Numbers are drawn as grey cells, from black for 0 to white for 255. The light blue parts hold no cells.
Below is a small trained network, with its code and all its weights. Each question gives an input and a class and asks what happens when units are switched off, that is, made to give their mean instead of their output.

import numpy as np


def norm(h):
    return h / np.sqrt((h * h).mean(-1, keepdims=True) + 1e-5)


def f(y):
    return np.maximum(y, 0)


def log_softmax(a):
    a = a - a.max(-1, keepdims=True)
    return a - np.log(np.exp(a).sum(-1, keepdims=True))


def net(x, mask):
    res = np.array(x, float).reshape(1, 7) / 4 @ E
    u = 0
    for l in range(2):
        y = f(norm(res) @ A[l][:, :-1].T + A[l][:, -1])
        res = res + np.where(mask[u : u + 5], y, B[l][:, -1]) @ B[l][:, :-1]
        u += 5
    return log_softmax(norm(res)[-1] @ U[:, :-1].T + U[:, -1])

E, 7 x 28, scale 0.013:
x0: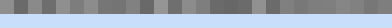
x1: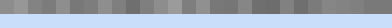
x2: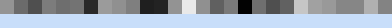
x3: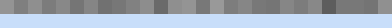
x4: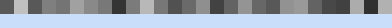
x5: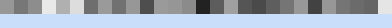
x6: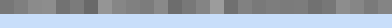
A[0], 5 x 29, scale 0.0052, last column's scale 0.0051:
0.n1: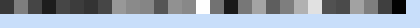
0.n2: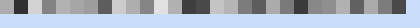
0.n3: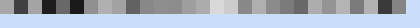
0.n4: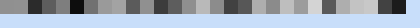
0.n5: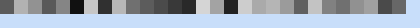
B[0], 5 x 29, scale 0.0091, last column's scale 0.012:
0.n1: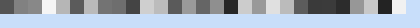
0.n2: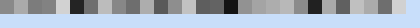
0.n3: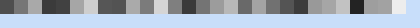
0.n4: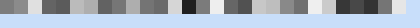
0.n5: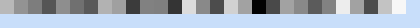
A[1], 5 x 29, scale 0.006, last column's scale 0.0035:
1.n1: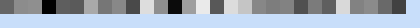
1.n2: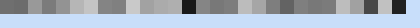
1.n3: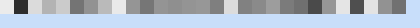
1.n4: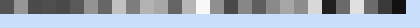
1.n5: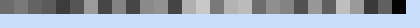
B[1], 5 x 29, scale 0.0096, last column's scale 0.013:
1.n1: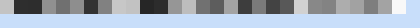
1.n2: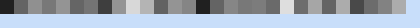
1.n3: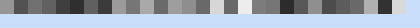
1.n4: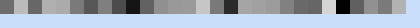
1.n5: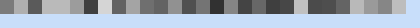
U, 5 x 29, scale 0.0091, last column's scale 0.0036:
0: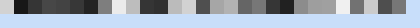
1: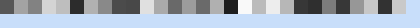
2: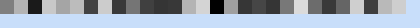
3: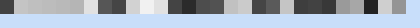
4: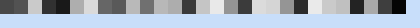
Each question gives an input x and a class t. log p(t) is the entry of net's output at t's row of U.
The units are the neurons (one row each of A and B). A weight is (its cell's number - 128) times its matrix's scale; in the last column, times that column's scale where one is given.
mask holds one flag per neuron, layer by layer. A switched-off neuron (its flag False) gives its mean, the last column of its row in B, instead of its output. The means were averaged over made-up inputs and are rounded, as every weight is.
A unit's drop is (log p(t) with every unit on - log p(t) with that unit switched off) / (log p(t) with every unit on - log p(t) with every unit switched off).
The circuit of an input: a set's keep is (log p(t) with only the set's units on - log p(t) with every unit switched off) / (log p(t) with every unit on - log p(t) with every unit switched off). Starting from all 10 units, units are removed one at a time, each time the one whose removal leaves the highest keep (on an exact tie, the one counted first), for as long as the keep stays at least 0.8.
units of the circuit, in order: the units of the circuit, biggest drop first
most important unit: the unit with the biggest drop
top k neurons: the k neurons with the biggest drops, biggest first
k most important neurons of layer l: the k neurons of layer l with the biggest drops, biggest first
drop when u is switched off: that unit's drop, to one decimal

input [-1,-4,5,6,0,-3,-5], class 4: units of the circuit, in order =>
0.n4
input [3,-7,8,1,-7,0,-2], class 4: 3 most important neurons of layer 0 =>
0.n5, 0.n3, 0.n4
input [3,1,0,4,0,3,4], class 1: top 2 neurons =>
1.n1, 0.n5
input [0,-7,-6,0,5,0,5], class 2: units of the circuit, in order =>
0.n4, 1.n1
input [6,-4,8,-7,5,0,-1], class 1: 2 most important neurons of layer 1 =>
1.n1, 1.n5
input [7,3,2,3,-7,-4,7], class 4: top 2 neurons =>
0.n4, 0.n3
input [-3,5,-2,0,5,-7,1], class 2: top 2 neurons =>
0.n5, 1.n1
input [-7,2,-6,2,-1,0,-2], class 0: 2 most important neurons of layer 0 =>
0.n1, 0.n4
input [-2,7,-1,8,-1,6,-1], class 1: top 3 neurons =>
1.n1, 0.n5, 0.n2
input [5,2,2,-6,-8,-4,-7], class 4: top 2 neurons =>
0.n4, 0.n3
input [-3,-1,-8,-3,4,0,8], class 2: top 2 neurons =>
0.n4, 1.n1
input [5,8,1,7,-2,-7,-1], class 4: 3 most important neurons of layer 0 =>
0.n4, 0.n3, 0.n1
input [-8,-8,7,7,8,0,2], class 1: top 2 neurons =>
1.n1, 0.n1
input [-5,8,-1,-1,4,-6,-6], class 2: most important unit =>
0.n5
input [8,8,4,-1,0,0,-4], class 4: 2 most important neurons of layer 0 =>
0.n2, 0.n5
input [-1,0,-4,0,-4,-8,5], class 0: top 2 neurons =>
0.n5, 1.n1
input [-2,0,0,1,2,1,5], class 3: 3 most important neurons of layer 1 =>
1.n1, 1.n5, 1.n3
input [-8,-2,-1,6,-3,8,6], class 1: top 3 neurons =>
1.n1, 0.n2, 0.n5
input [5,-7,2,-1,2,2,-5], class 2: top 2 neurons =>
0.n3, 1.n3
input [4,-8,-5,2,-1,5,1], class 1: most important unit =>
0.n2
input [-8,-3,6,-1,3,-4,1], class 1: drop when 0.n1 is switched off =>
1.0
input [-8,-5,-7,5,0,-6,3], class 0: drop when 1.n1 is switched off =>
0.4
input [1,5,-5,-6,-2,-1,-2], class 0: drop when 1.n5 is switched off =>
0.0
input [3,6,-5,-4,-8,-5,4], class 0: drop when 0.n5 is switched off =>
0.1
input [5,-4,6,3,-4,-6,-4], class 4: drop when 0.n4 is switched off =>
0.8
